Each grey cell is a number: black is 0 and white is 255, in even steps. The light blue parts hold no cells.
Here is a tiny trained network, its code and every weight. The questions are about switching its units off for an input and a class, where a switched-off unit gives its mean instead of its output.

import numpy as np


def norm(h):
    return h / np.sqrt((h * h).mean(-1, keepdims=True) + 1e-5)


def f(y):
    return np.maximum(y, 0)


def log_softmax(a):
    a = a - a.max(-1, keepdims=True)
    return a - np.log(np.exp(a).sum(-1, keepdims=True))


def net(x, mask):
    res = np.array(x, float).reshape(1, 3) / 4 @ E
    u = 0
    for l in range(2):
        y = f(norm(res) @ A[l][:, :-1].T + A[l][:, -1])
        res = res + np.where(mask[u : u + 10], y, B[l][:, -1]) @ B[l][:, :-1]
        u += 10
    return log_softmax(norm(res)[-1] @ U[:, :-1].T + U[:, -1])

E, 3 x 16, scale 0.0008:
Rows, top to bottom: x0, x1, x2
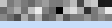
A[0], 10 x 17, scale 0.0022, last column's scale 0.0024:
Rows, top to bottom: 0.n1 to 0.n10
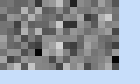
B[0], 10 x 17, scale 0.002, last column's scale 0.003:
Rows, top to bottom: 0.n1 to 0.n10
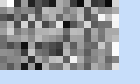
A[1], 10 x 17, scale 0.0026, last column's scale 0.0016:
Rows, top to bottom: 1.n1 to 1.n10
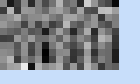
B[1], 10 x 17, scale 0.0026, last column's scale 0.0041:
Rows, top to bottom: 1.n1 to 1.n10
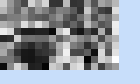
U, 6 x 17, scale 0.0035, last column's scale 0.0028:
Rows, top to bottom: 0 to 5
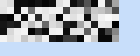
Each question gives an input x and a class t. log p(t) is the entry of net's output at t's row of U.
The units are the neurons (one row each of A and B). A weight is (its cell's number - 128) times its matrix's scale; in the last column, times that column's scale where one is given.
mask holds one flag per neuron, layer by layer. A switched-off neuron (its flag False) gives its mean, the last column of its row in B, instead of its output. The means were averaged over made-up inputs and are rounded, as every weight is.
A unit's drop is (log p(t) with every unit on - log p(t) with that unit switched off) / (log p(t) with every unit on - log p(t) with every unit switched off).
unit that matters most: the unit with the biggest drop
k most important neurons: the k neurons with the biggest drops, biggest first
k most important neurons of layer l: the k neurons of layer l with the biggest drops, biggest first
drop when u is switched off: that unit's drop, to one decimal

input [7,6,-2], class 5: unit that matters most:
1.n9
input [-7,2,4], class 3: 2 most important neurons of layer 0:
(0.n3; 0.n1)
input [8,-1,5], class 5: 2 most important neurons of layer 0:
(0.n4; 0.n1)
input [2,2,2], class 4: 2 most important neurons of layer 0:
(0.n7; 0.n8)
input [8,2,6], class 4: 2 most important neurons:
(1.n10; 0.n7)
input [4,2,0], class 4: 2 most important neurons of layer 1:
(1.n5; 1.n8)
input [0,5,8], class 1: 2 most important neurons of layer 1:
(1.n5; 1.n8)
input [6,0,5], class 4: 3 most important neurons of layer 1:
(1.n10; 1.n5; 1.n8)
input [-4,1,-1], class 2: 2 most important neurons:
(0.n3; 1.n5)
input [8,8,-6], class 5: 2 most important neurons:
(1.n9; 0.n3)
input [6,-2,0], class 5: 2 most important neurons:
(0.n4; 0.n1)
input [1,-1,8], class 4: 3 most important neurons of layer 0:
(0.n5; 0.n2; 0.n1)
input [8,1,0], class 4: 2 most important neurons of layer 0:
(0.n7; 0.n8)
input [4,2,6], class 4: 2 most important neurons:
(0.n3; 0.n7)
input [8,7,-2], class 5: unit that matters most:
1.n9
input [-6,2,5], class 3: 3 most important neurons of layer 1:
(1.n5; 1.n8; 1.n9)
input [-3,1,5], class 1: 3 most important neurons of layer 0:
(0.n5; 0.n1; 0.n3)
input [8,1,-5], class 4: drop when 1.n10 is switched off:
0.4
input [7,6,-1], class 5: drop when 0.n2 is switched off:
0.0
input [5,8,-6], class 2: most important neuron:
(0.n1)
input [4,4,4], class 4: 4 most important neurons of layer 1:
(1.n1; 1.n8; 1.n5; 1.n4)
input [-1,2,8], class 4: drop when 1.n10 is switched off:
0.2
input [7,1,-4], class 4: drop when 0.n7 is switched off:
0.8
